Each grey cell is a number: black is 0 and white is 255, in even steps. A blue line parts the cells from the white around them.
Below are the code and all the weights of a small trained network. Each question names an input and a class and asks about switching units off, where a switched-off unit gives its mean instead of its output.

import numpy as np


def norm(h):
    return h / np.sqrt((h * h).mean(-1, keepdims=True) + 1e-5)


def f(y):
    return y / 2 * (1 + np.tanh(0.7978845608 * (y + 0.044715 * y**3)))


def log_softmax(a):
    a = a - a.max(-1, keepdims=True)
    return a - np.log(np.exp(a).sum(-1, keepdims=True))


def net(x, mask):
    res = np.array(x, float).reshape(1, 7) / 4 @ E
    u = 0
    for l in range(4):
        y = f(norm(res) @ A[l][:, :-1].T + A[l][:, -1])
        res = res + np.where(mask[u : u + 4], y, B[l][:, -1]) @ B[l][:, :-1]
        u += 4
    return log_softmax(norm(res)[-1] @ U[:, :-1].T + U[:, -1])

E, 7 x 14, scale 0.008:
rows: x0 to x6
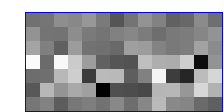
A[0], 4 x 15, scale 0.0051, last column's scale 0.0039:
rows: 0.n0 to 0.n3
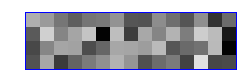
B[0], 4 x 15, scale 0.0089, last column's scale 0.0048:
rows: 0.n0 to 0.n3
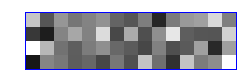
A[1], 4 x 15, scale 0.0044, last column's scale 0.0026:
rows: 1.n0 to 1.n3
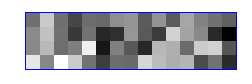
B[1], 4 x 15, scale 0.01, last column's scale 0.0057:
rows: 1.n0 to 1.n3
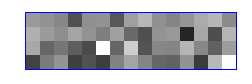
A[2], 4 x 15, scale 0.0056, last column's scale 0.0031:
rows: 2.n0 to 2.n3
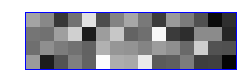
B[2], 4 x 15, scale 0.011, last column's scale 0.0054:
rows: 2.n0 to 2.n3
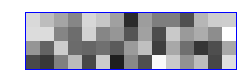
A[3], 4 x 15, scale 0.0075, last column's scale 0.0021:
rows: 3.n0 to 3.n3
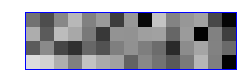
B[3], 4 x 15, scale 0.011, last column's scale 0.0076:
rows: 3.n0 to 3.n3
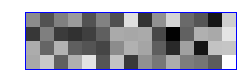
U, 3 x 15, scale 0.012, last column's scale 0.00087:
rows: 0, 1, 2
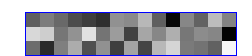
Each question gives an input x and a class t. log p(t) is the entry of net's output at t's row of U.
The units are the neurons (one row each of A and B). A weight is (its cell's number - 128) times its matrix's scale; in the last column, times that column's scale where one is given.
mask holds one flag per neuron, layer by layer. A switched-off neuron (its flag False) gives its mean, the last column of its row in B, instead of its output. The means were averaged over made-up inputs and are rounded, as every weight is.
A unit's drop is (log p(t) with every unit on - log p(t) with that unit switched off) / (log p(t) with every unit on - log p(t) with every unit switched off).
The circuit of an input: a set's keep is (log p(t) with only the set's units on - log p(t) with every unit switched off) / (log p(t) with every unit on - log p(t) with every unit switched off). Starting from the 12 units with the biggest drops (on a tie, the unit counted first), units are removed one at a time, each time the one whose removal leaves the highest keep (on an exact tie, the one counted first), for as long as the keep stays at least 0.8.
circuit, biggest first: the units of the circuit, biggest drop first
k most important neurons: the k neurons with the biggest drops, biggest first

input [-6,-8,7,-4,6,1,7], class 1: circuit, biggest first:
(2.n1)
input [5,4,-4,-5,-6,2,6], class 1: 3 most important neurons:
(2.n0, 1.n1, 1.n3)
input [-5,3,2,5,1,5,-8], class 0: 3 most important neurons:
(2.n3, 1.n3, 3.n1)
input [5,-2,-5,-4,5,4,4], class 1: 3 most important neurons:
(2.n1, 1.n3, 2.n3)
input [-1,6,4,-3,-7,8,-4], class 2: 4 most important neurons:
(0.n1, 2.n1, 1.n2, 3.n0)
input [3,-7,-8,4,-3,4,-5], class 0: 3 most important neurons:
(2.n3, 1.n3, 3.n1)
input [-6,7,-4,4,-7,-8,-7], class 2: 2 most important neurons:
(2.n3, 2.n1)
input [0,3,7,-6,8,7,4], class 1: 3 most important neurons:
(2.n1, 2.n3, 1.n3)
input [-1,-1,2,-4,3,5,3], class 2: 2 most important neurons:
(0.n1, 1.n3)
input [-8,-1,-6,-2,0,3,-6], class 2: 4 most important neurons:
(0.n1, 1.n3, 3.n1, 2.n1)
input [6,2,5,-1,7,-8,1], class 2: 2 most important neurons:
(2.n3, 2.n0)
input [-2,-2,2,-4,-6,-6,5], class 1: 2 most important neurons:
(2.n0, 0.n1)
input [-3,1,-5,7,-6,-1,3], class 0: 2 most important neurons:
(1.n3, 3.n1)
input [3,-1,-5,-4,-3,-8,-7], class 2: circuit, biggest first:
(2.n3)
